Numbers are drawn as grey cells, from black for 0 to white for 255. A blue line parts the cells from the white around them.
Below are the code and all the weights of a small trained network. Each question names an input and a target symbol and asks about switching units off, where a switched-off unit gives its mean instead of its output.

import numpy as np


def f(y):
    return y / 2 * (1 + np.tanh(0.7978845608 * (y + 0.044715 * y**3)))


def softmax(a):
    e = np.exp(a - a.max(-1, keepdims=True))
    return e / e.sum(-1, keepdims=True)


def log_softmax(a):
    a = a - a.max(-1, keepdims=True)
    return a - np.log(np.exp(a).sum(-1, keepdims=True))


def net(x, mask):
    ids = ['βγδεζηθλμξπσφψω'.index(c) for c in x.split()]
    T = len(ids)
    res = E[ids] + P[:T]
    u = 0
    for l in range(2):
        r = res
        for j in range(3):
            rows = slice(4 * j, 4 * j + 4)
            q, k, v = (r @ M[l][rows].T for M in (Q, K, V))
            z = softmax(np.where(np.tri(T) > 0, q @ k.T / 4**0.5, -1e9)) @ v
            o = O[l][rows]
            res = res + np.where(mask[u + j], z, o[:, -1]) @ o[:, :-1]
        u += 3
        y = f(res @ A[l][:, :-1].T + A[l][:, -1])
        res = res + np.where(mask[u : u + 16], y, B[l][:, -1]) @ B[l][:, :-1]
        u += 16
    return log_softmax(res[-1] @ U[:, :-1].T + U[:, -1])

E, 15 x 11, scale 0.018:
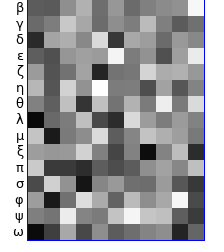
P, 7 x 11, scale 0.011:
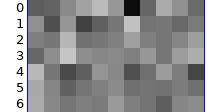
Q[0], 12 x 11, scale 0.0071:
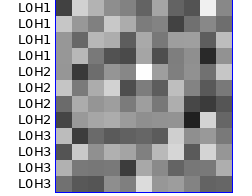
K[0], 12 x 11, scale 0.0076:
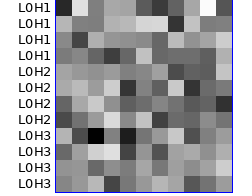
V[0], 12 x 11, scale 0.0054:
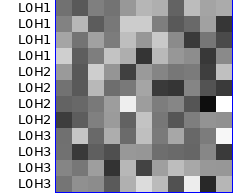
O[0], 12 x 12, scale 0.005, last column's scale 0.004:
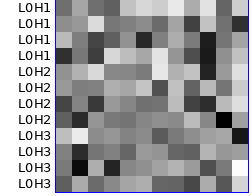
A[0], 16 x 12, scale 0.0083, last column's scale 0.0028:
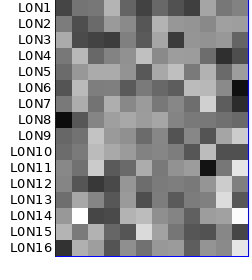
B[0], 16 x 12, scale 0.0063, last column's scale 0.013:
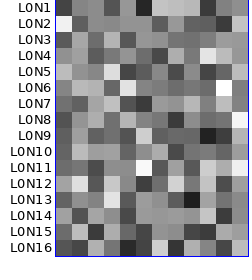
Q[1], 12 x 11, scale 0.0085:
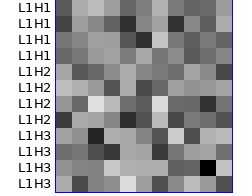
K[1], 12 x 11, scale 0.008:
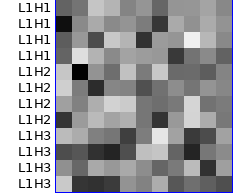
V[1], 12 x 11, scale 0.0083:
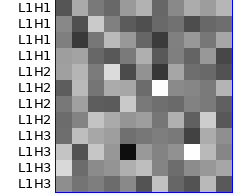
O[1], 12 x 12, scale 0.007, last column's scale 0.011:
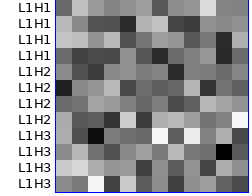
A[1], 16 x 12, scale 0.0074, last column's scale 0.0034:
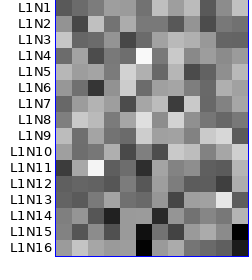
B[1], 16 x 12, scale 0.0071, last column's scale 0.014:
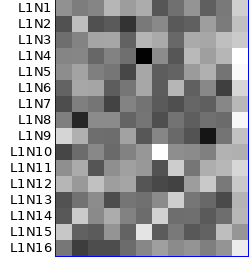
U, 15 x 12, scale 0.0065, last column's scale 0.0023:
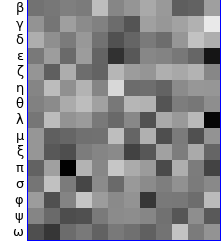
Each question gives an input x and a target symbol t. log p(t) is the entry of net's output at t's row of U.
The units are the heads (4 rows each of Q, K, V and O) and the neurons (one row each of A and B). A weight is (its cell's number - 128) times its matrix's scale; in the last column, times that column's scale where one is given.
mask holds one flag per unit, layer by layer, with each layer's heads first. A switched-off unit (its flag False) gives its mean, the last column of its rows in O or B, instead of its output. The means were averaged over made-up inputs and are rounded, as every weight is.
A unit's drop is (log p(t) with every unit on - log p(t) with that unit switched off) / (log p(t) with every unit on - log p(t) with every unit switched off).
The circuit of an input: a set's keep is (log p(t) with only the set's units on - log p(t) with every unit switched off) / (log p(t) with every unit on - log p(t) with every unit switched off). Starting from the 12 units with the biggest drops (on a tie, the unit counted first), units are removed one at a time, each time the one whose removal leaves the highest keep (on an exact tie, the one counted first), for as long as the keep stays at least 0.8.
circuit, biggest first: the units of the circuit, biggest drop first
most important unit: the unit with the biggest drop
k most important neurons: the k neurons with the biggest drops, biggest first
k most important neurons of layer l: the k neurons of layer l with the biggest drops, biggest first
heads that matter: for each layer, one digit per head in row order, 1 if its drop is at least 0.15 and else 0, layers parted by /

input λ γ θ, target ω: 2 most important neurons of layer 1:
[L1N4, L1N8]
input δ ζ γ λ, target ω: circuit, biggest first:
[L1H3, L0N16]
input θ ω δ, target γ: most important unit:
L1N11
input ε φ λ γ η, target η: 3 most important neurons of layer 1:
[L1N4, L1N5, L1N2]
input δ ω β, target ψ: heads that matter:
000 / 101
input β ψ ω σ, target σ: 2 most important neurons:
[L0N4, L0N11]
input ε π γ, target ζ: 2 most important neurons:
[L1N3, L0N8]
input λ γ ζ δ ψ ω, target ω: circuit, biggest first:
[L1H3, L1N9]
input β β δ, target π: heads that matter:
101 / 101
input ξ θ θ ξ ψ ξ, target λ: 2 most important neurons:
[L0N1, L0N7]
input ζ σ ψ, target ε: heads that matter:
000 / 001
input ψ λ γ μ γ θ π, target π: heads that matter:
000 / 000
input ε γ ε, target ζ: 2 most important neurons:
[L1N3, L0N14]
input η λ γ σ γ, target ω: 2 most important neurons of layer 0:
[L0N1, L0N11]
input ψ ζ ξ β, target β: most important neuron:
[L0N11]
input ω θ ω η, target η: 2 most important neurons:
[L1N4, L1N16]
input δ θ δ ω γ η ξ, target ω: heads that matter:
010 / 011
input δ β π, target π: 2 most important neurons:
[L0N12, L0N3]
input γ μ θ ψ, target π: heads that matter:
000 / 011
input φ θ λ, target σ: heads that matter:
010 / 101
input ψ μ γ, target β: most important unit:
L1H2
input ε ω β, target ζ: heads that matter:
101 / 111
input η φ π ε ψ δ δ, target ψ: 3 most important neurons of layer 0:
[L0N16, L0N1, L0N11]
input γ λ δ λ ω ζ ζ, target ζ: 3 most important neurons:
[L1N3, L0N8, L1N10]
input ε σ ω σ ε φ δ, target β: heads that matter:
101 / 011
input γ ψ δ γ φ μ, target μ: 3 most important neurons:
[L0N2, L1N4, L1N6]
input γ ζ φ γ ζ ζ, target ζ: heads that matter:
001 / 000
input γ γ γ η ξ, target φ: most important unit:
L1N12
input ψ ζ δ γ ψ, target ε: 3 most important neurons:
[L1N4, L0N4, L1N8]
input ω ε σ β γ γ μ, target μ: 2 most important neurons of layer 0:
[L0N2, L0N15]
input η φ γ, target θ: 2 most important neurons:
[L1N13, L0N11]
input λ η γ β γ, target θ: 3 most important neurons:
[L1N13, L1N10, L1N4]
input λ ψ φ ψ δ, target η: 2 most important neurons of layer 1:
[L1N11, L1N4]
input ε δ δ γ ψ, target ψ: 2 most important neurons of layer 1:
[L1N9, L1N12]
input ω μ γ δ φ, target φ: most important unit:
L0N12
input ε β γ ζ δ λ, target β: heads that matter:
101 / 011
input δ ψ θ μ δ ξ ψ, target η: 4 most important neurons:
[L0N5, L0N15, L0N2, L1N16]
